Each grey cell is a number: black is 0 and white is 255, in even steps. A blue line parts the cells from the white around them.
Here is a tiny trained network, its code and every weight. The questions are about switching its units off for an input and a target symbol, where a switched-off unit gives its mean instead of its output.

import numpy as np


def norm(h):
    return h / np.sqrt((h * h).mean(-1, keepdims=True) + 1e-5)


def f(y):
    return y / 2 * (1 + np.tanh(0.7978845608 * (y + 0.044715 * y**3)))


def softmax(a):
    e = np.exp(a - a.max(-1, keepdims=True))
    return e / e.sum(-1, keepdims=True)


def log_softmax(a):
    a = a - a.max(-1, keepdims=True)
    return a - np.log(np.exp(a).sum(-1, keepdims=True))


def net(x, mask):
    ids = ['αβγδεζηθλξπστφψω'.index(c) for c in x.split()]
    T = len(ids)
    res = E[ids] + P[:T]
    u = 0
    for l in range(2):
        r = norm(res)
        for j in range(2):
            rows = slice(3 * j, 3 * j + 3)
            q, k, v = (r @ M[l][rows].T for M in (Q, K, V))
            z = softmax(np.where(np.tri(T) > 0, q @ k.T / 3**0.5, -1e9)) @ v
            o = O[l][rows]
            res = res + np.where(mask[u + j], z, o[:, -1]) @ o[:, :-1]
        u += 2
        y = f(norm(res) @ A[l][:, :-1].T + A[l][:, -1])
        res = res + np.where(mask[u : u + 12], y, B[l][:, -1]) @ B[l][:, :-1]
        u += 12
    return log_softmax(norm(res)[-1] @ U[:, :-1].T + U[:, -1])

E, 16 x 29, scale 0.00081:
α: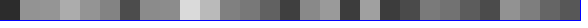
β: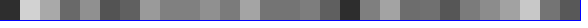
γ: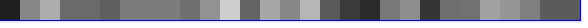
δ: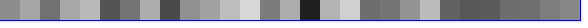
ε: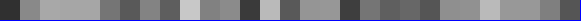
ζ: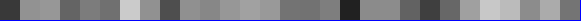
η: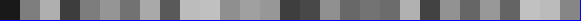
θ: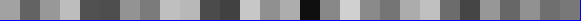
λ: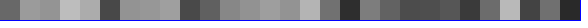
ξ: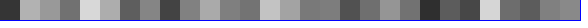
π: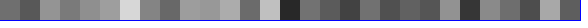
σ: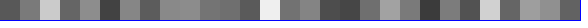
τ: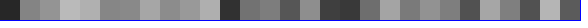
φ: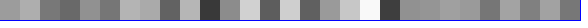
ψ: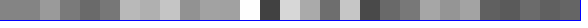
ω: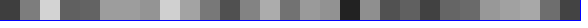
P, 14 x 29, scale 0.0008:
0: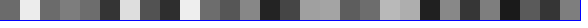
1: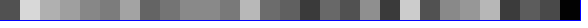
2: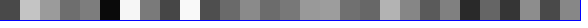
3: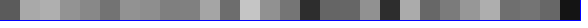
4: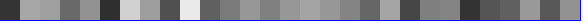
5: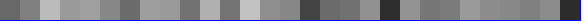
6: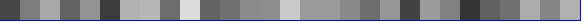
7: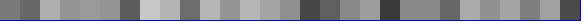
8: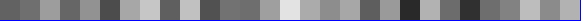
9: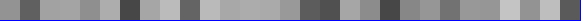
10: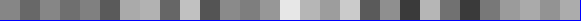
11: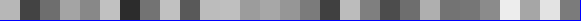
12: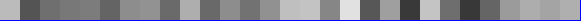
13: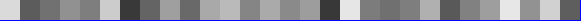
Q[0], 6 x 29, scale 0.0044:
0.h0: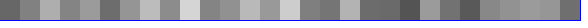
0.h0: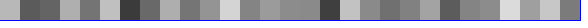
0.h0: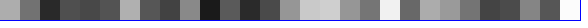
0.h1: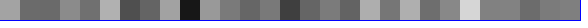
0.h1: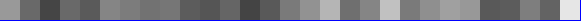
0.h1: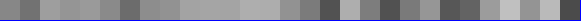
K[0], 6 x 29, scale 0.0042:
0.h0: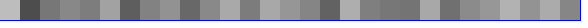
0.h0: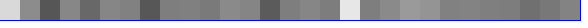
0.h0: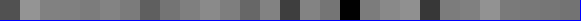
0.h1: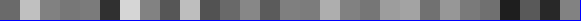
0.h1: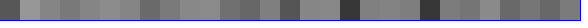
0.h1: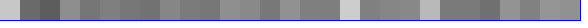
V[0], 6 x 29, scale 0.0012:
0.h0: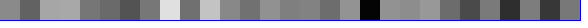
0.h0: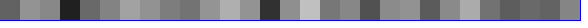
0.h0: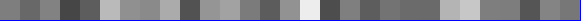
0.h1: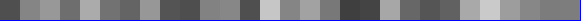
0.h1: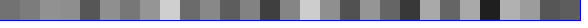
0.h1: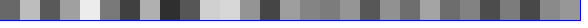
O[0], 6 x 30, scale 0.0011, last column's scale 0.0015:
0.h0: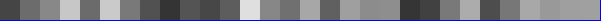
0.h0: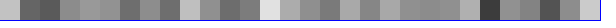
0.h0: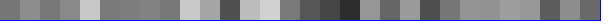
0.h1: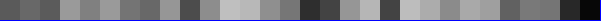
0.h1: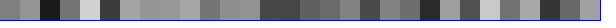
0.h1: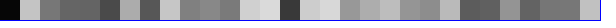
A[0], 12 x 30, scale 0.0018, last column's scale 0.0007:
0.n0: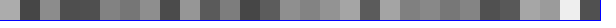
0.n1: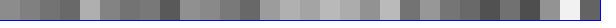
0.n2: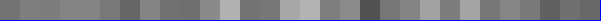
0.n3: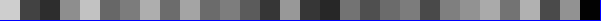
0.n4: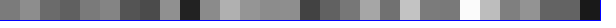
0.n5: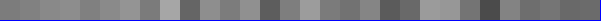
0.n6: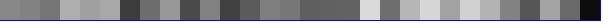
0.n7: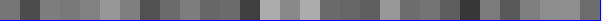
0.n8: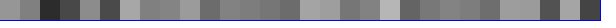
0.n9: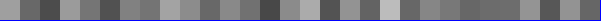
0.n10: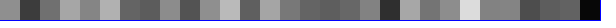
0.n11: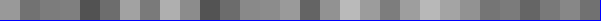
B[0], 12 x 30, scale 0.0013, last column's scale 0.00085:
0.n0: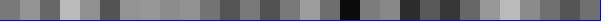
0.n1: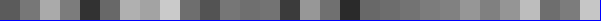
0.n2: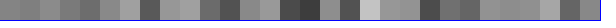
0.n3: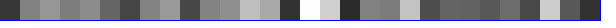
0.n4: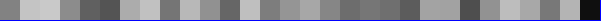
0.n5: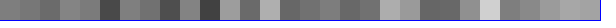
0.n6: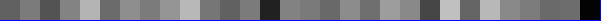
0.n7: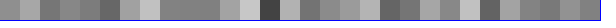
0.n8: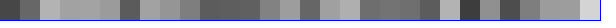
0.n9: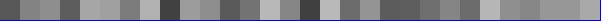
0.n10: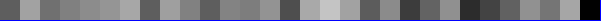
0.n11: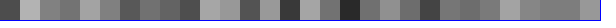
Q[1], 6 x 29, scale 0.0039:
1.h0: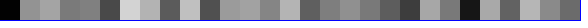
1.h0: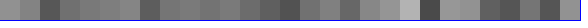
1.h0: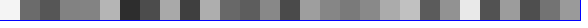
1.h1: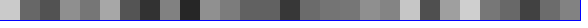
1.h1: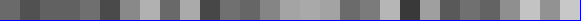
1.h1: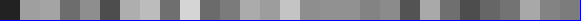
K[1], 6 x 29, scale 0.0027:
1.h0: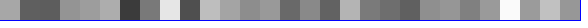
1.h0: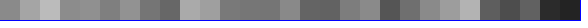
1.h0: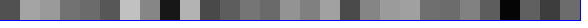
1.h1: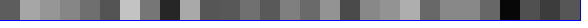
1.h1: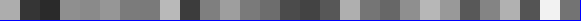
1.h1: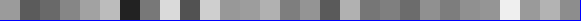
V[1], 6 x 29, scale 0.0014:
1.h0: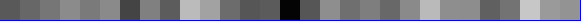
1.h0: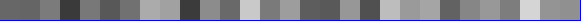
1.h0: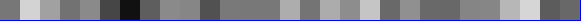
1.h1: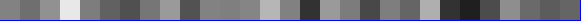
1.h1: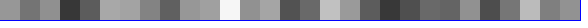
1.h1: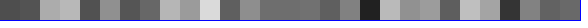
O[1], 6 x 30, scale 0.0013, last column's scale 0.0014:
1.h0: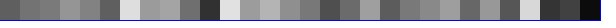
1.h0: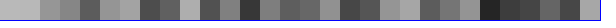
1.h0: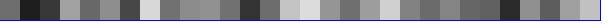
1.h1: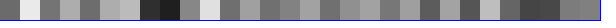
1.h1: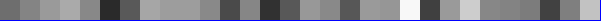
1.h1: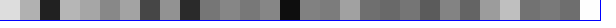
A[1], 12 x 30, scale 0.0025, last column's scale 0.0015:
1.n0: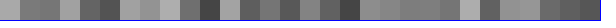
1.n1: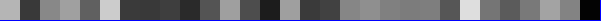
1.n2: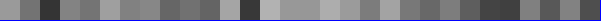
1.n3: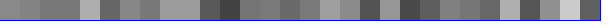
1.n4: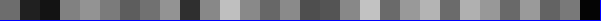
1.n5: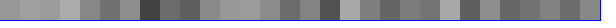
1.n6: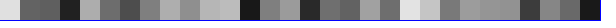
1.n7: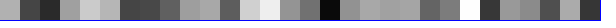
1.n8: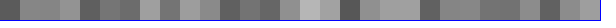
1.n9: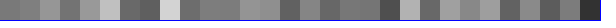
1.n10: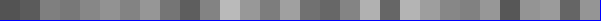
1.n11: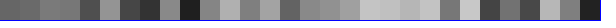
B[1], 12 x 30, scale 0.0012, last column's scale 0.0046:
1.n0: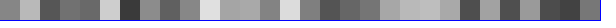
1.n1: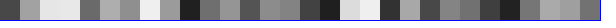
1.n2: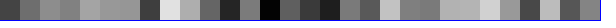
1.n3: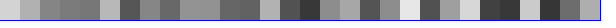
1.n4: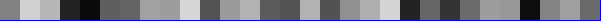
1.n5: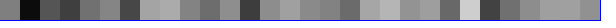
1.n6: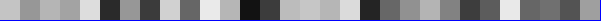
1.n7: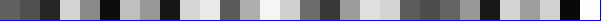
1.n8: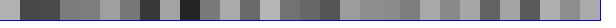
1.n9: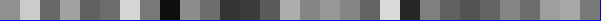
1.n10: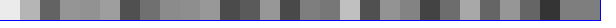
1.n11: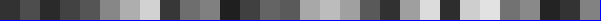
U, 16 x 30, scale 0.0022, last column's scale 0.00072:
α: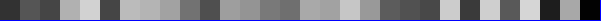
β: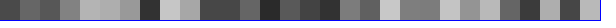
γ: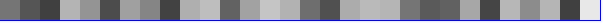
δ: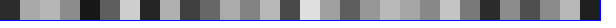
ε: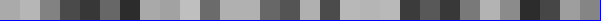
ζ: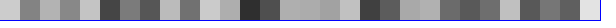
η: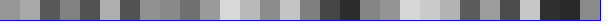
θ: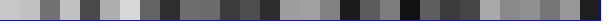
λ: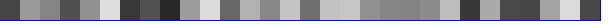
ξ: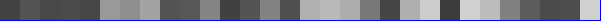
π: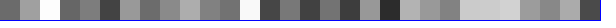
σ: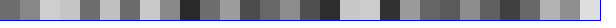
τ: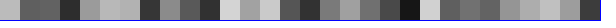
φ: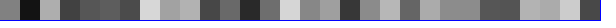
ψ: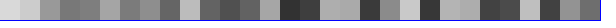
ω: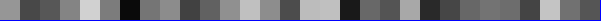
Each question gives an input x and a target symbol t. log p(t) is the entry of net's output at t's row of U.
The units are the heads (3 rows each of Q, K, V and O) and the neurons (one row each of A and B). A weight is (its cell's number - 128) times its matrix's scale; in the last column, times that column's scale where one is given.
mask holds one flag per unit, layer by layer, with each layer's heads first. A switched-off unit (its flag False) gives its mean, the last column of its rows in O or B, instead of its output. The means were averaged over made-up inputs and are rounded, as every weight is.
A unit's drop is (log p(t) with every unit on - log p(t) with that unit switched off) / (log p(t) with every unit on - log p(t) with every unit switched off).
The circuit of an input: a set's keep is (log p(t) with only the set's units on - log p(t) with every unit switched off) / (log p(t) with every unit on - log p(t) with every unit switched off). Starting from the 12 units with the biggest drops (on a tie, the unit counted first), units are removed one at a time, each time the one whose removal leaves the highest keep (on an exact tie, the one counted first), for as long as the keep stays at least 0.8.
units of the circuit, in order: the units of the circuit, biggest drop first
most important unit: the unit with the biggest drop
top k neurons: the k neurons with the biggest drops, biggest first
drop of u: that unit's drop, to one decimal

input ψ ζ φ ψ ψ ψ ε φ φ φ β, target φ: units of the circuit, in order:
(1.h1; 1.n7)
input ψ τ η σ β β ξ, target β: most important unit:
1.n2
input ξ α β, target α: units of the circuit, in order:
(1.h0; 1.n7)
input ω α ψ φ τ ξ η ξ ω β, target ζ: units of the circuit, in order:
(0.h0; 1.n6)
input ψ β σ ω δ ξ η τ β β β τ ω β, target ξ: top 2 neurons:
(1.n11; 1.n7)
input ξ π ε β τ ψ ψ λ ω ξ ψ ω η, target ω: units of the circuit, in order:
(0.n3; 0.h1; 1.n7)
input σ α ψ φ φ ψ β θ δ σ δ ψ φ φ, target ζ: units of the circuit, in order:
(0.h0; 1.n6)
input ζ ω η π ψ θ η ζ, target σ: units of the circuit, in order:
(0.h0; 1.n1; 0.h1)
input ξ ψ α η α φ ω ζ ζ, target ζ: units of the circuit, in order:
(0.h1; 0.h0; 1.n6; 1.n7)
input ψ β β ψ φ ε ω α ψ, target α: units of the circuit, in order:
(1.n7; 1.h0; 0.h1)
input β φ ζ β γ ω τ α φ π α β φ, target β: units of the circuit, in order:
(1.h0; 1.n2; 1.n7)
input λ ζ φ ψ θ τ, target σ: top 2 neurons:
(1.n1; 1.n7)
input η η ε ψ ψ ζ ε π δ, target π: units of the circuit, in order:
(1.h0; 1.n7; 1.h1; 0.n1)
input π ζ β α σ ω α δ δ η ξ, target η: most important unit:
1.n0
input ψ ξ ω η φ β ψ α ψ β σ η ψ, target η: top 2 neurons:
(1.n0; 1.n7)
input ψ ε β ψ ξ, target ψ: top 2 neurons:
(1.n3; 1.n7)
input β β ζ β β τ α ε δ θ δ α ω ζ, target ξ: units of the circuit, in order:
(1.n11; 0.h1; 0.h0)
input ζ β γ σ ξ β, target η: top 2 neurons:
(0.n4; 1.n7)
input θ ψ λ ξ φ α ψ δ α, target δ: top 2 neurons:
(1.n7; 1.n8)
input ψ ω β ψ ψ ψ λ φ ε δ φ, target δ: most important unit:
0.h1
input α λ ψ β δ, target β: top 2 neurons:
(1.n2; 1.n7)
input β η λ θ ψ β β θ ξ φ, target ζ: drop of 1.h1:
0.0
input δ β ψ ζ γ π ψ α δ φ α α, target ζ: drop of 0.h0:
1.4
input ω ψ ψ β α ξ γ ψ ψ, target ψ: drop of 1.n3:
0.3
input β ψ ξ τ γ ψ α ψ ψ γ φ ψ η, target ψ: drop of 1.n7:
0.2
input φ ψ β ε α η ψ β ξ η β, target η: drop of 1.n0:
0.5
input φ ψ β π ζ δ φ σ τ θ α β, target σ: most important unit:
0.h0
